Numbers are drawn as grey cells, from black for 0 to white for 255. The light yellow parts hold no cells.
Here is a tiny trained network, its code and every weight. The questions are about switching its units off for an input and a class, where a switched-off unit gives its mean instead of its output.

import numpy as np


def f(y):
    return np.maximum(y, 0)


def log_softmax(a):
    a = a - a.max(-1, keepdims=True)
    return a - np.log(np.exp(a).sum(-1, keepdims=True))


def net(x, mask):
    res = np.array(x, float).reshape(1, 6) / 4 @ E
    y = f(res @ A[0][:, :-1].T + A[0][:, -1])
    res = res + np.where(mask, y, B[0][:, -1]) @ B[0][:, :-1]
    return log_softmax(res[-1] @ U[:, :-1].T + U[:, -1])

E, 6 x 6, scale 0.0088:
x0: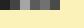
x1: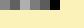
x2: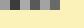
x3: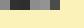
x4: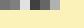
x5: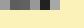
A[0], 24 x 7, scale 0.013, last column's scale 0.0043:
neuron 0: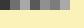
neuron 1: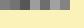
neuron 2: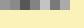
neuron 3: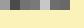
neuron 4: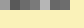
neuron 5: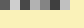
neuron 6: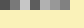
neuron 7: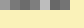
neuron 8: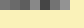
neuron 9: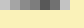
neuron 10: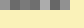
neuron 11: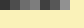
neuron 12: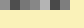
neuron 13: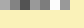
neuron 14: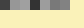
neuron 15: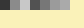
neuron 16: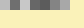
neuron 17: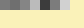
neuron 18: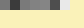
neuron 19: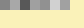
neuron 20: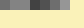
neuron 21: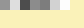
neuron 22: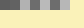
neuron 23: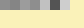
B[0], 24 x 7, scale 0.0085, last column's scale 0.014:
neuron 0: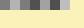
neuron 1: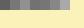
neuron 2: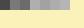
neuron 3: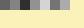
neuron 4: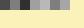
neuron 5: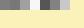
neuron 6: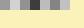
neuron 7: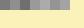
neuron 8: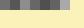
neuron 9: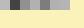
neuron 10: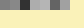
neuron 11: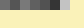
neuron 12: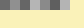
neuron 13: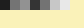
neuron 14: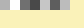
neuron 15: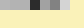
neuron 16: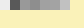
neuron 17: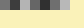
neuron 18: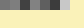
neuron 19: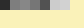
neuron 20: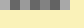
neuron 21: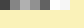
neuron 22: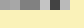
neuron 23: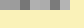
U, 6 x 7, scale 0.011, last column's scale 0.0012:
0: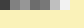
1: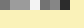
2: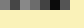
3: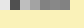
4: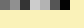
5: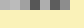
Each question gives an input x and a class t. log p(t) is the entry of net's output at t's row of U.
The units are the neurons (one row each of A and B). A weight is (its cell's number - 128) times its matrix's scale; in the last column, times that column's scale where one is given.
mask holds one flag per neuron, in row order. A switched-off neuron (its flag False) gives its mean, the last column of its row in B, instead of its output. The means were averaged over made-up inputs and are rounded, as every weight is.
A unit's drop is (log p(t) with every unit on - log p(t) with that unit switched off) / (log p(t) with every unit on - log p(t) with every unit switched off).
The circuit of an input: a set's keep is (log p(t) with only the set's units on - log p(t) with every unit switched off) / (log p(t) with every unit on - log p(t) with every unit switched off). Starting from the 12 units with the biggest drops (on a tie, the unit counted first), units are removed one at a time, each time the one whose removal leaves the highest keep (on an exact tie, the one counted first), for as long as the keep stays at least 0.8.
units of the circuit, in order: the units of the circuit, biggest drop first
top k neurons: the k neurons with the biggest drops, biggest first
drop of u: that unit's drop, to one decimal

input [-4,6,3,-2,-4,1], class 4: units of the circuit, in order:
[neuron 21; neuron 15]
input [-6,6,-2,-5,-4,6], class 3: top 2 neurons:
[neuron 9; neuron 17]
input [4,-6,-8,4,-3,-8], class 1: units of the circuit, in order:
[neuron 5]
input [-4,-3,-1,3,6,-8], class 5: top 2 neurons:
[neuron 14; neuron 6]
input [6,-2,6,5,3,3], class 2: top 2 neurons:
[neuron 11; neuron 18]
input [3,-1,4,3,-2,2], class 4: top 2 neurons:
[neuron 3; neuron 4]
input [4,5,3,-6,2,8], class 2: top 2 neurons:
[neuron 11; neuron 21]
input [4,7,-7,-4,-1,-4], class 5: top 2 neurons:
[neuron 14; neuron 15]
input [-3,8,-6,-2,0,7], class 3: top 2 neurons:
[neuron 9; neuron 18]
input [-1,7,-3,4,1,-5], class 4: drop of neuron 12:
0.0
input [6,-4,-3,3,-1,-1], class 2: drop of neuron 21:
0.1
